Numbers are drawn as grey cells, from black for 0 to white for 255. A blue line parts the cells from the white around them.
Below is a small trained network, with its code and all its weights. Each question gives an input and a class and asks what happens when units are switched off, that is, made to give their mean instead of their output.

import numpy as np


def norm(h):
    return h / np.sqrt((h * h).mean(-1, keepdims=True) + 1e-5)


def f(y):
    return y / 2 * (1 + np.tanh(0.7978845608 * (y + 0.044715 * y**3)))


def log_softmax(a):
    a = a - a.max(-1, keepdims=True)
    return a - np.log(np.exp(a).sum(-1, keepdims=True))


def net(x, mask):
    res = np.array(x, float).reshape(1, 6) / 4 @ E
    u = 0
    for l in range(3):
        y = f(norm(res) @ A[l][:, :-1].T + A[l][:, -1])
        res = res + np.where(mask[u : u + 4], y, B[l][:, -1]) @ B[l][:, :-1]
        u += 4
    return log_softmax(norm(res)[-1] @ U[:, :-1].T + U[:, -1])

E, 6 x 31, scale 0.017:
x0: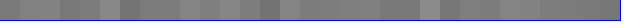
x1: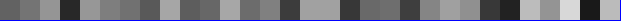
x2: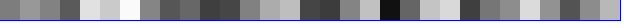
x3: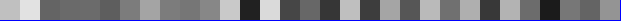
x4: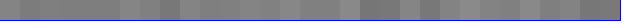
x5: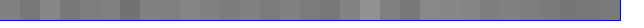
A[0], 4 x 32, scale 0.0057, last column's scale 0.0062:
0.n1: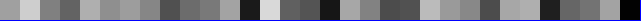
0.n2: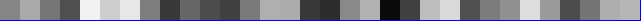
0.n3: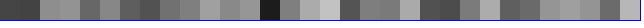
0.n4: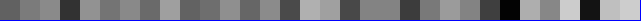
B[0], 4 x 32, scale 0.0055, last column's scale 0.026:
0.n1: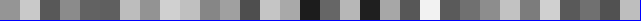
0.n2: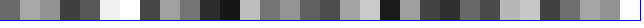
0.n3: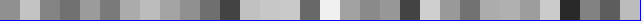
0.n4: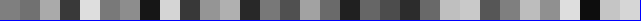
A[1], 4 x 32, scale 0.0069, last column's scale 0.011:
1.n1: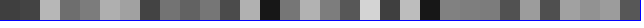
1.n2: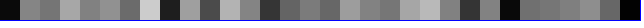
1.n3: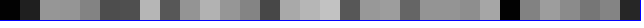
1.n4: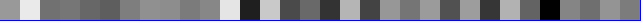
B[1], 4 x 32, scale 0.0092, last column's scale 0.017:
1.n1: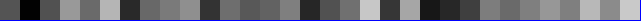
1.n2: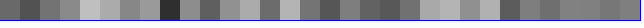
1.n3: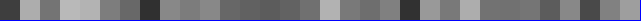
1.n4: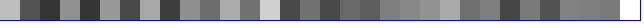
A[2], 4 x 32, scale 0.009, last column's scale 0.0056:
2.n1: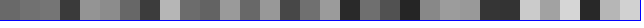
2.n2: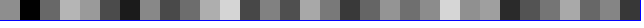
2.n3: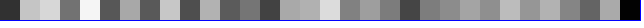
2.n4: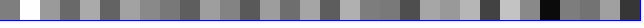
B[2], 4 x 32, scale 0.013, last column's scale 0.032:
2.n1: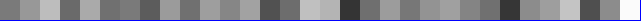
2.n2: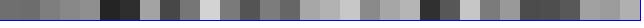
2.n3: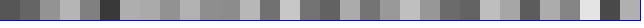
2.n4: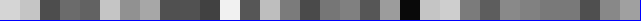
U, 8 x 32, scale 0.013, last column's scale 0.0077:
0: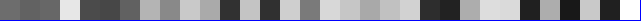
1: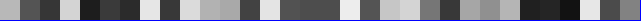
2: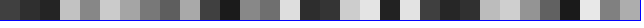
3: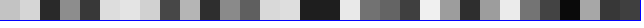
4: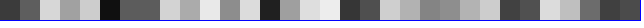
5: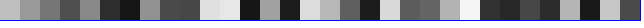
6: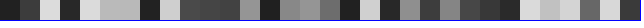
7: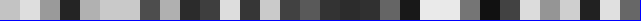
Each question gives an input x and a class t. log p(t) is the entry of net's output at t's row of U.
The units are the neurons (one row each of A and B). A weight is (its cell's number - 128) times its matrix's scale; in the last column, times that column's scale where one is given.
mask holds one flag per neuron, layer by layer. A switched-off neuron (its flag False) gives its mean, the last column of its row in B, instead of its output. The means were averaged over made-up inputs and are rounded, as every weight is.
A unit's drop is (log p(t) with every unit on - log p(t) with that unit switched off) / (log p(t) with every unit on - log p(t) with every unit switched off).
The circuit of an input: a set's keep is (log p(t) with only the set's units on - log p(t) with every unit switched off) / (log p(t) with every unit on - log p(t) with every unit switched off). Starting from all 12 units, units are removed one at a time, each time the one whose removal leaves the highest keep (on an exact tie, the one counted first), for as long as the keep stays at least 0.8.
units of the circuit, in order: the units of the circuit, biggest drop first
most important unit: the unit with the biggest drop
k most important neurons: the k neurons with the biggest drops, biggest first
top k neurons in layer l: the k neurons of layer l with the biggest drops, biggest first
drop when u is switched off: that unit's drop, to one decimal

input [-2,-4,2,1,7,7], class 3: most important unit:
2.n1
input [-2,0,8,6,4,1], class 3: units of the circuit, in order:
[2.n1; 0.n4]
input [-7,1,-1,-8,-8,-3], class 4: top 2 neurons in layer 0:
[0.n2; 0.n3]
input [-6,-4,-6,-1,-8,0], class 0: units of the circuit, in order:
[2.n1; 1.n4]
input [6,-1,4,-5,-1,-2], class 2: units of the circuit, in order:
[2.n1; 0.n4]
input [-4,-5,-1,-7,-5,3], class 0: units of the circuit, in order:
[0.n2; 2.n1]
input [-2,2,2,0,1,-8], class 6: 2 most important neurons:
[0.n2; 1.n1]
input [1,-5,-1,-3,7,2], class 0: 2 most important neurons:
[2.n1; 0.n2]
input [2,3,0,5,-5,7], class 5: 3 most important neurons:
[1.n4; 0.n2; 2.n2]
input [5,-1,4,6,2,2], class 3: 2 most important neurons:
[2.n1; 0.n4]
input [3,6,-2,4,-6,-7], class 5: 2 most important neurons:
[2.n2; 0.n2]
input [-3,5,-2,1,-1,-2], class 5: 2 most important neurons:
[0.n2; 2.n2]
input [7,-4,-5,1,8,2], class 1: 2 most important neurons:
[2.n1; 0.n2]
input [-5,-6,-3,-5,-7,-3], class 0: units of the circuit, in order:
[2.n1]
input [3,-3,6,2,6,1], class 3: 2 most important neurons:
[0.n1; 2.n1]
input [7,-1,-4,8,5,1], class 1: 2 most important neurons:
[2.n1; 0.n4]
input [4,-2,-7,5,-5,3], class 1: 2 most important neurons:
[2.n1; 0.n4]
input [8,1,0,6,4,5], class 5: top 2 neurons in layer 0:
[0.n2; 0.n3]
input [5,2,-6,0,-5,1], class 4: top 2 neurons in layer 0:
[0.n3; 0.n1]
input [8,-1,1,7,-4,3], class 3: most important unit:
0.n1
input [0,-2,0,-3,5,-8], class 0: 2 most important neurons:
[0.n2; 2.n1]
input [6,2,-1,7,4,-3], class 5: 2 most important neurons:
[1.n4; 0.n2]
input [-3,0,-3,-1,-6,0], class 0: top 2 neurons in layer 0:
[0.n4; 0.n3]
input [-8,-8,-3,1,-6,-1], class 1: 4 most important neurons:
[2.n1; 0.n2; 2.n3; 0.n3]
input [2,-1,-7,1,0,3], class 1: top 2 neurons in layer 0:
[0.n4; 0.n2]
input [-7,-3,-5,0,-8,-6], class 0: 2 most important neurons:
[2.n1; 1.n4]
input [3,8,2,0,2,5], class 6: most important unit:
1.n1
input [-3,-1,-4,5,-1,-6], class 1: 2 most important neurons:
[2.n1; 0.n4]
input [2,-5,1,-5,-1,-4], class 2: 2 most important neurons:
[2.n1; 0.n1]
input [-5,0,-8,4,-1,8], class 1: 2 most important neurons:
[2.n1; 0.n4]
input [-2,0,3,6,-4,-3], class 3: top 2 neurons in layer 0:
[0.n4; 0.n1]
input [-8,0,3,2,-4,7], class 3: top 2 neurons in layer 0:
[0.n1; 0.n4]
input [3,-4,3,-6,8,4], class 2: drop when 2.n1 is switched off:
0.4
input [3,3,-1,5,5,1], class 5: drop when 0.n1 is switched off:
0.0
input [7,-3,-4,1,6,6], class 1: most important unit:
2.n1
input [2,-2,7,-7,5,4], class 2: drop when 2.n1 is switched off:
0.3
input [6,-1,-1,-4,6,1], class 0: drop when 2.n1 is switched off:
0.2
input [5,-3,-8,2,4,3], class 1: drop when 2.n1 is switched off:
0.7
